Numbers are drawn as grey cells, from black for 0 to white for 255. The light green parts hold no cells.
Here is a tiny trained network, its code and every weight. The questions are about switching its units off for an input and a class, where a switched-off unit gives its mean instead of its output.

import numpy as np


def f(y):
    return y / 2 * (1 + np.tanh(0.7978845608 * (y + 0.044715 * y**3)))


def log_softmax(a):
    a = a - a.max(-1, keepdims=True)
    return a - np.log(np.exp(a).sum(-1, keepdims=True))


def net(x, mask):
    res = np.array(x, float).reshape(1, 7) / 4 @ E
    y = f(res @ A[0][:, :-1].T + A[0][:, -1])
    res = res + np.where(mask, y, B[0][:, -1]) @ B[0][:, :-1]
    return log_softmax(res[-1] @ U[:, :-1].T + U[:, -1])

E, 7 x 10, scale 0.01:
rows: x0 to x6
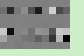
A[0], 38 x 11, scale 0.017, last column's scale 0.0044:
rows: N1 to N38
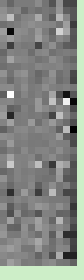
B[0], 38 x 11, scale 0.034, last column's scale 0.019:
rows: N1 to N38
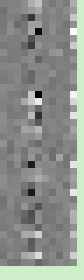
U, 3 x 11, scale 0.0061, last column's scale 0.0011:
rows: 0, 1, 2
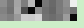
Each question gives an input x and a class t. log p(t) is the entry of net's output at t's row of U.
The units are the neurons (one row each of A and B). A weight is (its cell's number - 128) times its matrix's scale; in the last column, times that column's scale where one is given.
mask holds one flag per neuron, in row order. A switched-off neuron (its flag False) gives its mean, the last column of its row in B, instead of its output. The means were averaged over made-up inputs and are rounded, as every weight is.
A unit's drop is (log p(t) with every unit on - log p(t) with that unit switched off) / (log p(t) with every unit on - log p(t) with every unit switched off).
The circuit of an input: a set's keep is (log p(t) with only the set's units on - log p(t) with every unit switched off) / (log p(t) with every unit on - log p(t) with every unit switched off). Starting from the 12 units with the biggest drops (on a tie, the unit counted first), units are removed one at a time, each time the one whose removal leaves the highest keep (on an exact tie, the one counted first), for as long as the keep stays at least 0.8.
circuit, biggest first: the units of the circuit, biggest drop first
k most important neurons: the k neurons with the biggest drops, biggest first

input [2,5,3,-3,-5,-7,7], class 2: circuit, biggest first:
N15
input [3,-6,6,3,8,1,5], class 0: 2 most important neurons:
N5, N17
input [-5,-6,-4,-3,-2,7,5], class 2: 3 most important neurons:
N37, N34, N28
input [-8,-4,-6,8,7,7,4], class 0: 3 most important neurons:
N5, N17, N15
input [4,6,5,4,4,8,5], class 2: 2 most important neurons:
N37, N34
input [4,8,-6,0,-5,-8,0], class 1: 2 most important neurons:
N28, N37
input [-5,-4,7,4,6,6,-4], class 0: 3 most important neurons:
N5, N17, N15
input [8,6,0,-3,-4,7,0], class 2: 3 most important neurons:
N37, N34, N24
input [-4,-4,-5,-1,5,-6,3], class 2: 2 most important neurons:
N15, N14
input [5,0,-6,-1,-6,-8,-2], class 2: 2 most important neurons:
N15, N5
